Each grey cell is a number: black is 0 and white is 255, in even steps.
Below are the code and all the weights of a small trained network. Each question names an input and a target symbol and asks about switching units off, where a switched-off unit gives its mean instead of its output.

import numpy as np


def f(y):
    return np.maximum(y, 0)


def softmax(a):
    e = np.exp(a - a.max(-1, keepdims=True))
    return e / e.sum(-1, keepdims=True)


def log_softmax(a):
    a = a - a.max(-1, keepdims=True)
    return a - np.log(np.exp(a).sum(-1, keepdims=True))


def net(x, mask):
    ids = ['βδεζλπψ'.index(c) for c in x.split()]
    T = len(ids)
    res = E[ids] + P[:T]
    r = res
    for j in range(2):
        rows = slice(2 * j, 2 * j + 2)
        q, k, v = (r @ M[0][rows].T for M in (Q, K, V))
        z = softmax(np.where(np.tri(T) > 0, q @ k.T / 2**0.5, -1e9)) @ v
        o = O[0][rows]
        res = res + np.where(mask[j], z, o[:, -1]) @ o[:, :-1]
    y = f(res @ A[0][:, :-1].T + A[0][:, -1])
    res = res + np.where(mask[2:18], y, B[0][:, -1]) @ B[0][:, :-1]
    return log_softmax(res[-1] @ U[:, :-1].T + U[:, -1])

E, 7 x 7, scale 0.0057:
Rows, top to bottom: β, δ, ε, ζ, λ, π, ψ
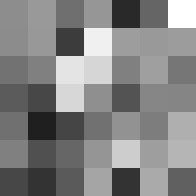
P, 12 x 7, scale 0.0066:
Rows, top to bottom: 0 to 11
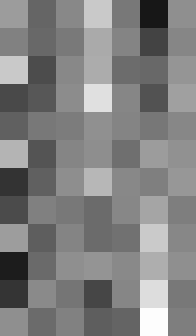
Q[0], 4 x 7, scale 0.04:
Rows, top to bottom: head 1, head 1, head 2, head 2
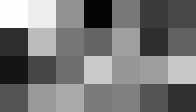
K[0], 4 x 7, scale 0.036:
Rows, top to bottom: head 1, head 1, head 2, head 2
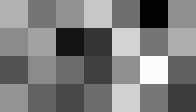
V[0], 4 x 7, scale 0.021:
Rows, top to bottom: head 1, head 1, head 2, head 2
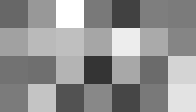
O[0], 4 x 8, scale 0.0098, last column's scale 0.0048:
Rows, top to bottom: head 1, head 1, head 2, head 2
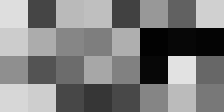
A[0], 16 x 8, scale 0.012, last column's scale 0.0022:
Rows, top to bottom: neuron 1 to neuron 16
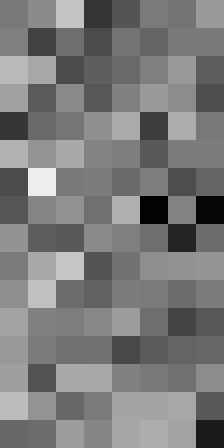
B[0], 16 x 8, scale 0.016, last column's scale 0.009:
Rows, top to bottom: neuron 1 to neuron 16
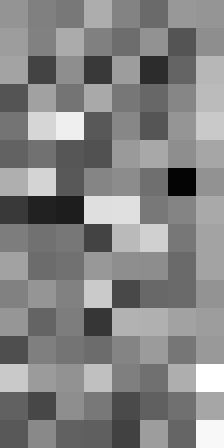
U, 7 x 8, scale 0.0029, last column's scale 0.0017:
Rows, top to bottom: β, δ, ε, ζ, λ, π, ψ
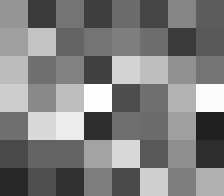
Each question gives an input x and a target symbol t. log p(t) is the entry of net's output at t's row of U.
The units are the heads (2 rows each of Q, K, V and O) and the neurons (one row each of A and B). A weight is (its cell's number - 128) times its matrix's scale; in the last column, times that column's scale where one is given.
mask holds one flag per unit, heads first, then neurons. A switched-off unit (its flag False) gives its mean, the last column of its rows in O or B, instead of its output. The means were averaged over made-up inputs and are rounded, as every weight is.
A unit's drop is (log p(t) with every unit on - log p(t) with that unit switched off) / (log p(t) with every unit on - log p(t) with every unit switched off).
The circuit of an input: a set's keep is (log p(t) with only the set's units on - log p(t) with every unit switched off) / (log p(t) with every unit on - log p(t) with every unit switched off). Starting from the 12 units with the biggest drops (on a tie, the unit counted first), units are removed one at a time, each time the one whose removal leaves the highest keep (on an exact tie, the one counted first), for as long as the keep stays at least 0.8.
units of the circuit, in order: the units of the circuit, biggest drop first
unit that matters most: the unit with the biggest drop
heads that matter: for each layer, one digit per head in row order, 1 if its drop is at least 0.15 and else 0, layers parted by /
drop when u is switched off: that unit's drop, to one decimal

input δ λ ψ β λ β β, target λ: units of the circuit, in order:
neuron 5; head 1
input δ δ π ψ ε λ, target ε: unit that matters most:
head 1
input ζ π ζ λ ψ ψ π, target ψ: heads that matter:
11
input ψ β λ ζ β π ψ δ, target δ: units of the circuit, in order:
head 1; neuron 7; head 2
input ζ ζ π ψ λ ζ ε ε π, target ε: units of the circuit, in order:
head 1; neuron 9; neuron 12
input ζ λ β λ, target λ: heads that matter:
10
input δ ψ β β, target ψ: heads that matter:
11
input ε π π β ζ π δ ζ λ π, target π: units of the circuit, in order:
head 1; neuron 8; head 2
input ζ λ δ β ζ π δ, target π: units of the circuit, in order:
neuron 8; head 1
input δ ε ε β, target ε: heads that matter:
10
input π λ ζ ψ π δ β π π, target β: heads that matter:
01
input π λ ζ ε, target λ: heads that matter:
10
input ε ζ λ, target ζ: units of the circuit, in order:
head 1; neuron 14; head 2
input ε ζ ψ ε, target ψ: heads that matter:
11
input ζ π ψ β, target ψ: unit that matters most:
head 2
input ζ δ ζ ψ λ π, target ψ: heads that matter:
10
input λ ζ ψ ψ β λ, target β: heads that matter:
01
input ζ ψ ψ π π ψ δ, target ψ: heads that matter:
11
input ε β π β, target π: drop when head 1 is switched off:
1.3
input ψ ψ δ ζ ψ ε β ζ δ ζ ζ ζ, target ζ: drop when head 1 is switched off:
0.5
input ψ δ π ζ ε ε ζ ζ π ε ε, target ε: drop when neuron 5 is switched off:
0.0
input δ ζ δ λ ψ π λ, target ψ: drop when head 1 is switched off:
0.4
